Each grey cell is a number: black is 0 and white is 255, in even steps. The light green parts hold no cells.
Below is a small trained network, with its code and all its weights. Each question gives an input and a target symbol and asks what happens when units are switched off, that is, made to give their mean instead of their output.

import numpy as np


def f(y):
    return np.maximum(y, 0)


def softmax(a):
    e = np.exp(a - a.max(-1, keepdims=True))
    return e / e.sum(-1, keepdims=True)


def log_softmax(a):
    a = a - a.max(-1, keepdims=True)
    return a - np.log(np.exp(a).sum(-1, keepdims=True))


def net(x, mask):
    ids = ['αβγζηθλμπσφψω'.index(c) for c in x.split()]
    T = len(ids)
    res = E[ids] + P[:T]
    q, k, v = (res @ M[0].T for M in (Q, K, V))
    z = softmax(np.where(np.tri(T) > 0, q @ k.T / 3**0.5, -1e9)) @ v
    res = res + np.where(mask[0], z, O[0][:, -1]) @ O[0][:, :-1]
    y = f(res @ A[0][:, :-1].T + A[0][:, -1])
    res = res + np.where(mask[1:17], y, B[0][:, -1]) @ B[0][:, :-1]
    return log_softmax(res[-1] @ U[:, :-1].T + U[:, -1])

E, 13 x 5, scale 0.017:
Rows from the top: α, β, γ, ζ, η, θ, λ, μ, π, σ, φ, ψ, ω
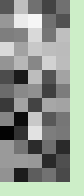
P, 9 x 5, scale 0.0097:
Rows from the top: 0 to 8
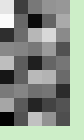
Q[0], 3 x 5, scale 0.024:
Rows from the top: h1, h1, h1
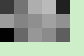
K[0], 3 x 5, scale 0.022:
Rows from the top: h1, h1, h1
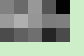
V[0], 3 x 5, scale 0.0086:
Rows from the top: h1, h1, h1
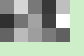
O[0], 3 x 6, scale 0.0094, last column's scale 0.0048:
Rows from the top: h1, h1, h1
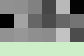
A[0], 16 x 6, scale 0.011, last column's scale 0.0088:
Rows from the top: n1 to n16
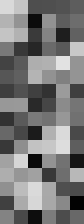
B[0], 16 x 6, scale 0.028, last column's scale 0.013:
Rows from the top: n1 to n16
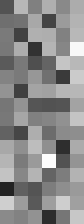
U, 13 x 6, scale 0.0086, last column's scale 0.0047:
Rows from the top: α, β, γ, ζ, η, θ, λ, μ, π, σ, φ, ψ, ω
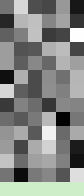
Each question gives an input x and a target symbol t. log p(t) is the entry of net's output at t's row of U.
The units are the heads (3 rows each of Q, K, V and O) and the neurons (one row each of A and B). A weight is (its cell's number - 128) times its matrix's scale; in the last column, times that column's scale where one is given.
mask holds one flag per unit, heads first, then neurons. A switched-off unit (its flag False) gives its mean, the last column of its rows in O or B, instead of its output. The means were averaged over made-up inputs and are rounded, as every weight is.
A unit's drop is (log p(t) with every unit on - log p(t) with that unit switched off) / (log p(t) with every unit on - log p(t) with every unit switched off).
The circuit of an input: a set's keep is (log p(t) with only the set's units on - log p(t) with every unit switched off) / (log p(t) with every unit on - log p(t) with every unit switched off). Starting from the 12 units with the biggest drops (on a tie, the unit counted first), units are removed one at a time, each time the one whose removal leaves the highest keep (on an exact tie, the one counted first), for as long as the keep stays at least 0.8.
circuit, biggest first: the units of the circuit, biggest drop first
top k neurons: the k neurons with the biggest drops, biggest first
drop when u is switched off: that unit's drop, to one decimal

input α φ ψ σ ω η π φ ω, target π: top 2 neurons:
n4, n5
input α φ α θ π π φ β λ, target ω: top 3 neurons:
n4, n14, n16
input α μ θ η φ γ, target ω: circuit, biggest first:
h1, n4, n14
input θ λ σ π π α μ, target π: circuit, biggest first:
n5, n15
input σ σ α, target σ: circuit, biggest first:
n16, n2
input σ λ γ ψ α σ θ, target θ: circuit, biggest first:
n13, h1
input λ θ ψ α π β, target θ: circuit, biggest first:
n14
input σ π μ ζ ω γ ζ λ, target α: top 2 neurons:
n8, n3
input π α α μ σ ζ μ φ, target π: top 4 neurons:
n12, n3, n4, n16
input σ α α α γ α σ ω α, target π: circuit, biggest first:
h1, n5
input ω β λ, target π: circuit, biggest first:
h1, n15
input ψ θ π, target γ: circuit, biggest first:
n4, n6
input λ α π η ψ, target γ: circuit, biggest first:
n13, n15
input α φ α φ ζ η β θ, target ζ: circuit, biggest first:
n7, n4
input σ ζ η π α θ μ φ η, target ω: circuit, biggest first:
n4, h1, n14
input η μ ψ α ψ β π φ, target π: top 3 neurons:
n3, n12, n4
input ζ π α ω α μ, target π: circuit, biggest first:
n11
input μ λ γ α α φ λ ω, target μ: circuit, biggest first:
n16, n4, n2, n3
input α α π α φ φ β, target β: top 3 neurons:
n14, n13, n4
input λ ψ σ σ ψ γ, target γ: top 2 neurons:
n11, n4
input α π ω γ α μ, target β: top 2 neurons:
n5, n4
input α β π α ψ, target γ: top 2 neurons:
n13, n4
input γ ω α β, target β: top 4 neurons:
n14, n4, n13, n1
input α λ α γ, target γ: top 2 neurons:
n4, n11
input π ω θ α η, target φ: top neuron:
n12
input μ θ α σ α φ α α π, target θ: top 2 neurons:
n5, n9
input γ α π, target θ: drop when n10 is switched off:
0.0
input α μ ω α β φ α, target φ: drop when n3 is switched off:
0.6
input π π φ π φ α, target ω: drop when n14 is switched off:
0.2
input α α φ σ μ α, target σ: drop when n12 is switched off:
-0.1
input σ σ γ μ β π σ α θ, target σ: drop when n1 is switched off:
-0.1
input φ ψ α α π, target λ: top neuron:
n1
